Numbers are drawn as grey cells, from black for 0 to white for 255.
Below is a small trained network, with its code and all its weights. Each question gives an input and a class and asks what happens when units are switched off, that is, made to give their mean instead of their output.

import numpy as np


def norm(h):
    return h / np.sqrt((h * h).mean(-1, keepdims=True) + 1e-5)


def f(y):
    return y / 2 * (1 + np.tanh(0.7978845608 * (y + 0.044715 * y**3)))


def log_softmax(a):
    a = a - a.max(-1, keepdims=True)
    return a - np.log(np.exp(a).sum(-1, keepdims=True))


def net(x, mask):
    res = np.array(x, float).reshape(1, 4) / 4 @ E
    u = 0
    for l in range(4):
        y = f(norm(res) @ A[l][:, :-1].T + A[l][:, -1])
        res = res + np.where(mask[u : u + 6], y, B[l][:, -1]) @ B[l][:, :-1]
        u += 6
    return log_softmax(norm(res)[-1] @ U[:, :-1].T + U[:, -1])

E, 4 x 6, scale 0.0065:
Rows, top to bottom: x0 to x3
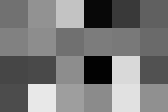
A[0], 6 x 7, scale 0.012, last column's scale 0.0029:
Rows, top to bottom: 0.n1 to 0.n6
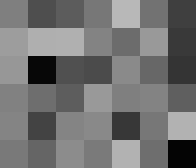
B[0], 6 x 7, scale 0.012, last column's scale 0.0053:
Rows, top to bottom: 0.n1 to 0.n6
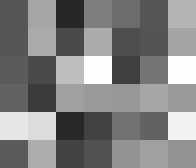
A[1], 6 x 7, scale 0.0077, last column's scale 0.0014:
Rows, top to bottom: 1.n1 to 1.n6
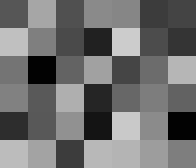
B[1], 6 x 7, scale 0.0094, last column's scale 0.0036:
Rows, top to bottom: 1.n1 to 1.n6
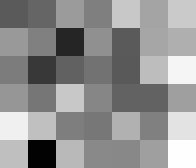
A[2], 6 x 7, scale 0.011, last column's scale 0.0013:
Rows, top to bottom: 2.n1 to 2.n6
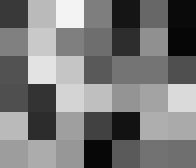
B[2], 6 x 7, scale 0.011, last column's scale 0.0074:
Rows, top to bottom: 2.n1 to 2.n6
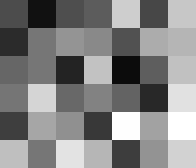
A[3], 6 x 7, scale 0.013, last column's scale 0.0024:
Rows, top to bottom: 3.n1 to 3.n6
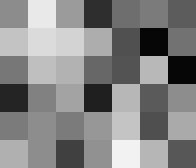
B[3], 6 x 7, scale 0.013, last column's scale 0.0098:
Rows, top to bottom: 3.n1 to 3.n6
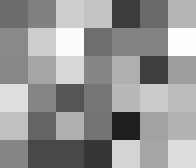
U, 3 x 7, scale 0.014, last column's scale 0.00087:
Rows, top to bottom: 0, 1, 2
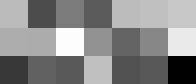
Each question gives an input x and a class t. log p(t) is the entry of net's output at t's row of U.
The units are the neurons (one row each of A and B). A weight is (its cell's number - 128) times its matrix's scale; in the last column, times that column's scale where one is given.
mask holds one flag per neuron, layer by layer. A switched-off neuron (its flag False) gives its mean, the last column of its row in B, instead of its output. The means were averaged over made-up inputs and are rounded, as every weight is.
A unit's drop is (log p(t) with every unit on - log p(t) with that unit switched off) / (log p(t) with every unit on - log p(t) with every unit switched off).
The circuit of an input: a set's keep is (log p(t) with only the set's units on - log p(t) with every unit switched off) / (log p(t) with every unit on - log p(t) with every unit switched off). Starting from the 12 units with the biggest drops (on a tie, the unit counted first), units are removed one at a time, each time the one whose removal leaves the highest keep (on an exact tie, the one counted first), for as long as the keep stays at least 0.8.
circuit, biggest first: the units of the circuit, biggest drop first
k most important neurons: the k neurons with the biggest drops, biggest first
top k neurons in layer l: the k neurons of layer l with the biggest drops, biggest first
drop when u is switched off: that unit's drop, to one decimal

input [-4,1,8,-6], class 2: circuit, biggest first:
[0.n3]
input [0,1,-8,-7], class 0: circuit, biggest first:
[2.n5; 3.n2]
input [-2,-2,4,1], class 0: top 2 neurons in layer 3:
[3.n4; 3.n2]
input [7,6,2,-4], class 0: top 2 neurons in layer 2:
[2.n1; 2.n5]
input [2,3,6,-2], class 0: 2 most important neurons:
[0.n3; 3.n4]
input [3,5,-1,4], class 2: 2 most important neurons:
[2.n3; 0.n5]
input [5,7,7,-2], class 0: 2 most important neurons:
[0.n3; 3.n4]
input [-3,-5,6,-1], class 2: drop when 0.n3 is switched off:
0.9
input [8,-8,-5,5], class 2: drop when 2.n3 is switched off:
0.1
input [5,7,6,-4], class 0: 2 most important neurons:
[0.n3; 3.n4]
